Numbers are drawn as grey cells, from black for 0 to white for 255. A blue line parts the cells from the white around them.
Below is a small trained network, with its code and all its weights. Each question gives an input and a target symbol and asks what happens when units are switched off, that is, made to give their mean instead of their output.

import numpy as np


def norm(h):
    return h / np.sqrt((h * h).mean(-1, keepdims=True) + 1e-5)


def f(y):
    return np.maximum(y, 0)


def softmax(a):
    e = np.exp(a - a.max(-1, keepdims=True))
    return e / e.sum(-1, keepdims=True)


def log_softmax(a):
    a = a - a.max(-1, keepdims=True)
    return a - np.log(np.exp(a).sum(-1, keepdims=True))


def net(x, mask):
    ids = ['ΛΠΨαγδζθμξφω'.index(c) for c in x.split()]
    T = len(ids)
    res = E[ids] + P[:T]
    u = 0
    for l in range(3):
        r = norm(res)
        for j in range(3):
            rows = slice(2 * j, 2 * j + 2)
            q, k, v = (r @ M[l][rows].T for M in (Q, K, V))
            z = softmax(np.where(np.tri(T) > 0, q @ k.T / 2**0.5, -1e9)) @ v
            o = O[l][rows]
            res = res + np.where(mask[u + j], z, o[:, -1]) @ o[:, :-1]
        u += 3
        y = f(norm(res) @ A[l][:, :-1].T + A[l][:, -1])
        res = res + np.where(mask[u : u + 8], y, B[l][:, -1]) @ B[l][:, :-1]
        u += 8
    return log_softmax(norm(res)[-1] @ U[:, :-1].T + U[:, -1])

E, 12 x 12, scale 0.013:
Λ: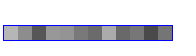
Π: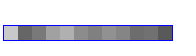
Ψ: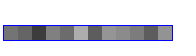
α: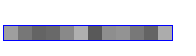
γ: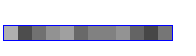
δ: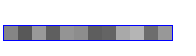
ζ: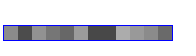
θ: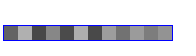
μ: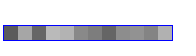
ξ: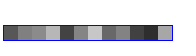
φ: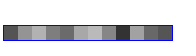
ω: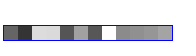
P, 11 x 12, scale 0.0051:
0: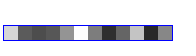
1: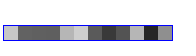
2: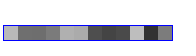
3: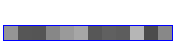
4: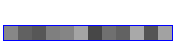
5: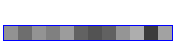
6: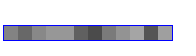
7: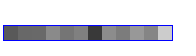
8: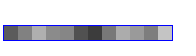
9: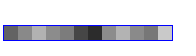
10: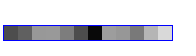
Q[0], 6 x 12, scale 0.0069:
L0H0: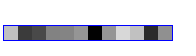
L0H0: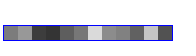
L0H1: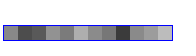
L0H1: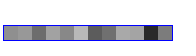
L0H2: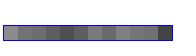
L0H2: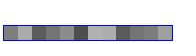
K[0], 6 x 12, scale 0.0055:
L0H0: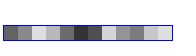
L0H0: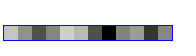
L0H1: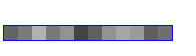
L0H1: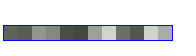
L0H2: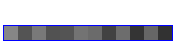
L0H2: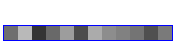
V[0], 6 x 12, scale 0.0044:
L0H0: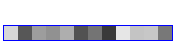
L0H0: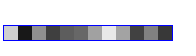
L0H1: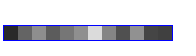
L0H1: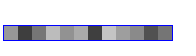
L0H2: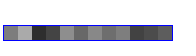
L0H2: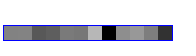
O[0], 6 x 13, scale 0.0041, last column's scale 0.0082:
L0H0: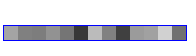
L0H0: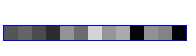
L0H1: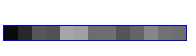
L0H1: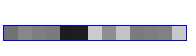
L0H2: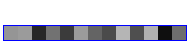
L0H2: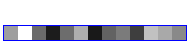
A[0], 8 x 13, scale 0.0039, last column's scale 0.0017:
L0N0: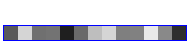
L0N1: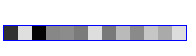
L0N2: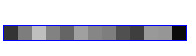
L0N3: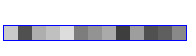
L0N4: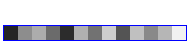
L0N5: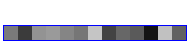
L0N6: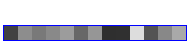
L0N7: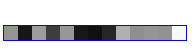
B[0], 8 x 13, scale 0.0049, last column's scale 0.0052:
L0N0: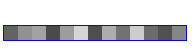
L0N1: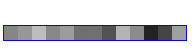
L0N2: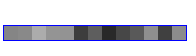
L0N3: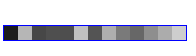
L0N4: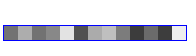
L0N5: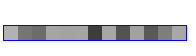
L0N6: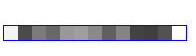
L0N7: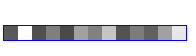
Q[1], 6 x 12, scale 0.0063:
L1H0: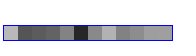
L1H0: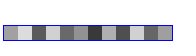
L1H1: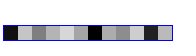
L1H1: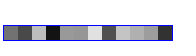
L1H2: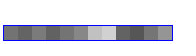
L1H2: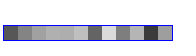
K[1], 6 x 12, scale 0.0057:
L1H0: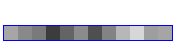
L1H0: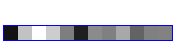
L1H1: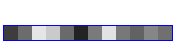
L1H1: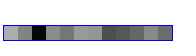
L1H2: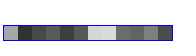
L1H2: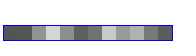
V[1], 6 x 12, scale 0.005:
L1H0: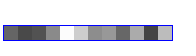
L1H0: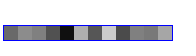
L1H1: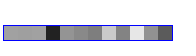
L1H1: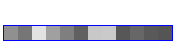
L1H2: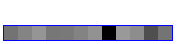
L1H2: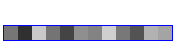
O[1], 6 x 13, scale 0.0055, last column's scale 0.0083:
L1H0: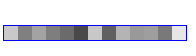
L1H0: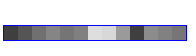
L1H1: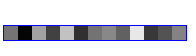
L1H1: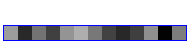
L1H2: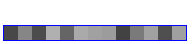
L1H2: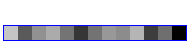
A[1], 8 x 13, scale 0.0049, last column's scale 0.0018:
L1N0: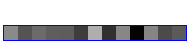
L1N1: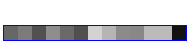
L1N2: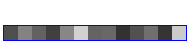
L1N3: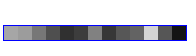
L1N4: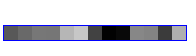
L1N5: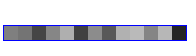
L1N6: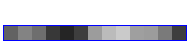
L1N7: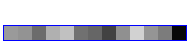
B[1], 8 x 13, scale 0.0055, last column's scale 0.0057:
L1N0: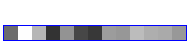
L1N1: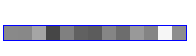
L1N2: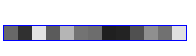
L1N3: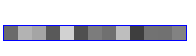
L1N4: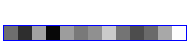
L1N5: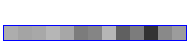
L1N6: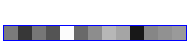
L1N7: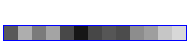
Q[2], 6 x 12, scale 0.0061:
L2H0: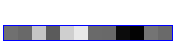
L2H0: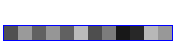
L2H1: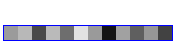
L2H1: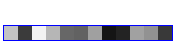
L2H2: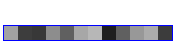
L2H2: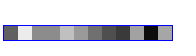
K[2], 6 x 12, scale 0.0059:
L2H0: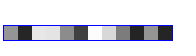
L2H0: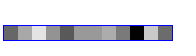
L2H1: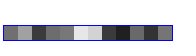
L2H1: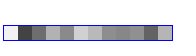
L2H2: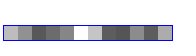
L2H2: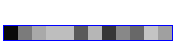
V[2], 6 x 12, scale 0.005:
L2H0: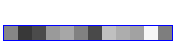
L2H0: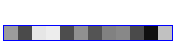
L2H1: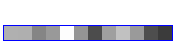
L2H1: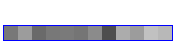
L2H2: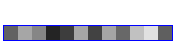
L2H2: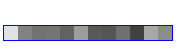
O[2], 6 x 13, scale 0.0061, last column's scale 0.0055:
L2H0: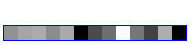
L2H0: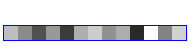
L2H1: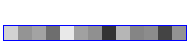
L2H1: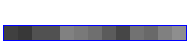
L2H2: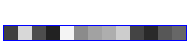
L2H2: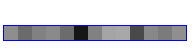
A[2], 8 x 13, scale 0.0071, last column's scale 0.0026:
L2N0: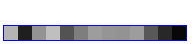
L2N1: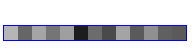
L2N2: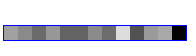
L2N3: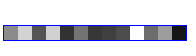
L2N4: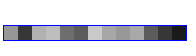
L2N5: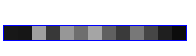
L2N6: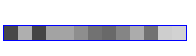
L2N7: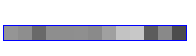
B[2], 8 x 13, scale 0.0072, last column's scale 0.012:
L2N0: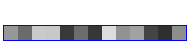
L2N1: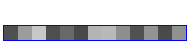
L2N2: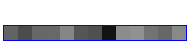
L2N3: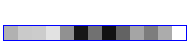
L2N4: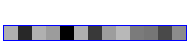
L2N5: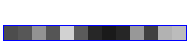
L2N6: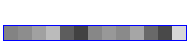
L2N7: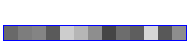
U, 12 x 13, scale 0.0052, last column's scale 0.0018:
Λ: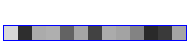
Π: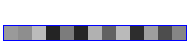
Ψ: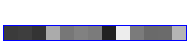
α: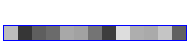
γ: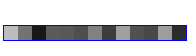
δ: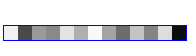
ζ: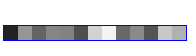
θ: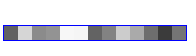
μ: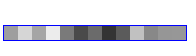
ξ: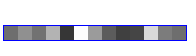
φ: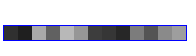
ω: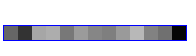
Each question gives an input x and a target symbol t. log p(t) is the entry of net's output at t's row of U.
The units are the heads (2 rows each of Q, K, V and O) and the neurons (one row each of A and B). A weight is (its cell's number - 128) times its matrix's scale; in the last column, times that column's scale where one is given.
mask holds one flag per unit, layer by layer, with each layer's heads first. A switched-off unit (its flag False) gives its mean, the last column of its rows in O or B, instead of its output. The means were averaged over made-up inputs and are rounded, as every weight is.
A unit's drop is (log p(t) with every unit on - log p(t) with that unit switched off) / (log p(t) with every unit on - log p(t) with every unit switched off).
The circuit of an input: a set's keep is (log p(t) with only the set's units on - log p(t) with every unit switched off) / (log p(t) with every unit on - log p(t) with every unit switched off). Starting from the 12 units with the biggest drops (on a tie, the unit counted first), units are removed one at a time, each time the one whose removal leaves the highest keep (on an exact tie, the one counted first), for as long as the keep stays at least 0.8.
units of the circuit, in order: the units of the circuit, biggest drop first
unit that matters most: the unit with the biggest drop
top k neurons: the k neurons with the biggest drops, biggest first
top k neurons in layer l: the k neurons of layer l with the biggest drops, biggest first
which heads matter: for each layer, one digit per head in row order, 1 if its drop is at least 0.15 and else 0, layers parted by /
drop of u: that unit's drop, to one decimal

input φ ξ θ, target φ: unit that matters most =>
L1N2
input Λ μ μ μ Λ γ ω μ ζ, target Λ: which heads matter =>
101 / 001 / 000
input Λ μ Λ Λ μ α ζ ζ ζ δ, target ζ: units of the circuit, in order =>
[L0H0; L1H0; L2N3; L0N7]
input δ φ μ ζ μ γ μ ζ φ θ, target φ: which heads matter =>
000 / 010 / 000
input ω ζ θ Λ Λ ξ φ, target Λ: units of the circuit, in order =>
[L1H2; L2N4; L2N3]
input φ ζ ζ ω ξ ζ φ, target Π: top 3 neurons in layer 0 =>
[L0N4; L0N2; L0N3]
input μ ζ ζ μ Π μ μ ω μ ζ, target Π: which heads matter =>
000 / 011 / 100
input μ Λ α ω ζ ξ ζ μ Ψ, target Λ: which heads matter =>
001 / 001 / 000
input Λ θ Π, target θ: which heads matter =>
000 / 010 / 000
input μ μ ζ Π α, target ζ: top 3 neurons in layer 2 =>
[L2N3; L2N5; L2N6]
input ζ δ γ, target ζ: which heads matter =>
101 / 100 / 000
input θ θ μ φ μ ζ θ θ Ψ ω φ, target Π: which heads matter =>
000 / 011 / 110
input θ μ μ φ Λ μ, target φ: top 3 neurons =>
[L0N4; L1N4; L2N3]
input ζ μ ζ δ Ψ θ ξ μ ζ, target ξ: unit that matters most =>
L1H1
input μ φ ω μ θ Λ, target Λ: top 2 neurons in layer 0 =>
[L0N5; L0N6]
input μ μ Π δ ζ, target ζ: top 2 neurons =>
[L0N7; L1N6]
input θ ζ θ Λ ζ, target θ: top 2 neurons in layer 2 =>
[L2N3; L2N7]
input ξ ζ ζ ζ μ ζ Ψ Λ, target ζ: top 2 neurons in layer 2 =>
[L2N3; L2N5]
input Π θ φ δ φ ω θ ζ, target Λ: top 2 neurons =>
[L0N5; L0N3]
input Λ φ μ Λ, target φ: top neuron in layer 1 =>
[L1N4]
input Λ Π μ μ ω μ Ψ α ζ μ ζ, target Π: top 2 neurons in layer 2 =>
[L2N1; L2N3]
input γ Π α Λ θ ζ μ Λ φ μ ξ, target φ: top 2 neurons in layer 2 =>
[L2N5; L2N3]
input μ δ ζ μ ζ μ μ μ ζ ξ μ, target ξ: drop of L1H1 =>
1.1
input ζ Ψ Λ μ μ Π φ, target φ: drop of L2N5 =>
0.2
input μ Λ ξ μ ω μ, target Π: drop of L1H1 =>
1.0
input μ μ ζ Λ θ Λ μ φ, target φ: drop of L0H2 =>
0.0
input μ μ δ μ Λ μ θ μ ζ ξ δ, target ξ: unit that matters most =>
L1H1
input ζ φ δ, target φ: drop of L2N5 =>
0.1
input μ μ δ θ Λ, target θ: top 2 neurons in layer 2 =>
[L2N3; L2N7]
